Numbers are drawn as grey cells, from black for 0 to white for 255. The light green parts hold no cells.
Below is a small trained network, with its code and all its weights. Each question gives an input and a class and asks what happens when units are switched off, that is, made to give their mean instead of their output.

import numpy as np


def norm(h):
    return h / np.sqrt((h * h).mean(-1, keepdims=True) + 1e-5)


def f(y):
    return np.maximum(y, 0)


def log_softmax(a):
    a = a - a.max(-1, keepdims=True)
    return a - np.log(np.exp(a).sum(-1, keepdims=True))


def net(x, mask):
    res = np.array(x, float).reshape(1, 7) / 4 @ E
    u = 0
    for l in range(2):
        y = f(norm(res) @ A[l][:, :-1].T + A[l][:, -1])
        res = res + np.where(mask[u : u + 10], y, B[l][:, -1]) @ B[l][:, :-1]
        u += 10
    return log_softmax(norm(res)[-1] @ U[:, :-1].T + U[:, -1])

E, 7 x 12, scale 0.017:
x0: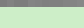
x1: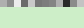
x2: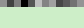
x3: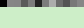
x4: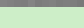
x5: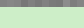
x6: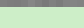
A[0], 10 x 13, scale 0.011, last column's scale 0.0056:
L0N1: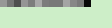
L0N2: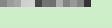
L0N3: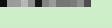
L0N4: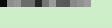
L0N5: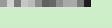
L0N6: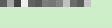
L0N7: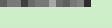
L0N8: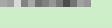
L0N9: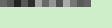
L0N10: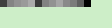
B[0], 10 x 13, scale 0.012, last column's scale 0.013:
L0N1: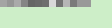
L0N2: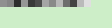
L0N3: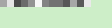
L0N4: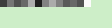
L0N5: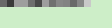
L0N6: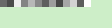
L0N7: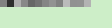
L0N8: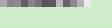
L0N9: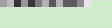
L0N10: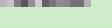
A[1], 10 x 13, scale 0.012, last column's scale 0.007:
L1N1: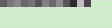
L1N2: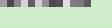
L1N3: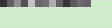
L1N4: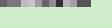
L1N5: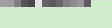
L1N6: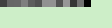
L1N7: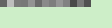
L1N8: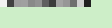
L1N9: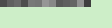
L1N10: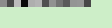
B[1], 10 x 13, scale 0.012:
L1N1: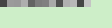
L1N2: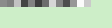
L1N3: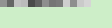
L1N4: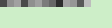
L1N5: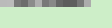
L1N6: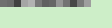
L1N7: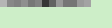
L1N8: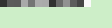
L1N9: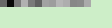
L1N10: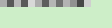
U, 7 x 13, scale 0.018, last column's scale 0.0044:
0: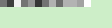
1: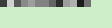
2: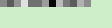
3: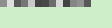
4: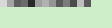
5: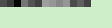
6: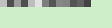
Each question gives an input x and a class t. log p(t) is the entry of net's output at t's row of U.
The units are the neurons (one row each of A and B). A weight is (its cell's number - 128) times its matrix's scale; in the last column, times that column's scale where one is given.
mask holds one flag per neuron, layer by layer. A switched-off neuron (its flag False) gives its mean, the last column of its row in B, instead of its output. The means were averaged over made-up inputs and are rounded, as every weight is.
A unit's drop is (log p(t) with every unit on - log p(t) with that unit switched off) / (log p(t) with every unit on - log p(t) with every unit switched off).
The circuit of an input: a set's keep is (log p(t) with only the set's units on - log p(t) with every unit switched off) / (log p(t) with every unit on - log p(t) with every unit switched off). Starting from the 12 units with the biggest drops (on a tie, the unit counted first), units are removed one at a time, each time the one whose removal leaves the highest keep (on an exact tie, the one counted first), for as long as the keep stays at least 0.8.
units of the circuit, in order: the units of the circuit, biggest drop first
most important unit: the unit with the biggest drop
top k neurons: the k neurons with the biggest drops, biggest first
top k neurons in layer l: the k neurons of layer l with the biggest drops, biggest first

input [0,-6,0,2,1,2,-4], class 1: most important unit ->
L0N6
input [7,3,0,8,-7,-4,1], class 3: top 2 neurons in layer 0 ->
[L0N3; L0N6]
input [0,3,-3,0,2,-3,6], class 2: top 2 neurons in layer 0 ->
[L0N4; L0N5]
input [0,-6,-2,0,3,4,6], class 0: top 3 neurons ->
[L0N6; L1N2; L0N4]
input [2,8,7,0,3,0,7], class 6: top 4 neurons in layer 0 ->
[L0N4; L0N6; L0N8; L0N5]
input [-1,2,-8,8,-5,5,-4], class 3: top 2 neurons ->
[L0N2; L0N3]
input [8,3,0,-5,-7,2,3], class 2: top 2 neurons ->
[L0N6; L0N3]
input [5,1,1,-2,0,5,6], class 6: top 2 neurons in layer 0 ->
[L0N4; L0N2]
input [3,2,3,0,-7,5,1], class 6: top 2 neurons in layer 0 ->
[L0N4; L0N6]
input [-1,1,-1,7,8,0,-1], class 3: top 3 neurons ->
[L0N3; L0N6; L1N8]
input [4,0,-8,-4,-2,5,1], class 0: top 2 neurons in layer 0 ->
[L0N6; L0N9]
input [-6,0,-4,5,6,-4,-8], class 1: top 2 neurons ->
[L0N3; L0N6]
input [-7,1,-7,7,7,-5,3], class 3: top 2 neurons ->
[L0N2; L1N8]
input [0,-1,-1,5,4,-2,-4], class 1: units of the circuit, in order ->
[L0N3]
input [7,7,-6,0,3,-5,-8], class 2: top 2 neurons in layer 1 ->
[L1N8; L1N2]
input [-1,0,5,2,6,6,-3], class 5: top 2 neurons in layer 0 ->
[L0N6; L0N9]
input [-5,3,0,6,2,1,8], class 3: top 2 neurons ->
[L0N3; L0N6]
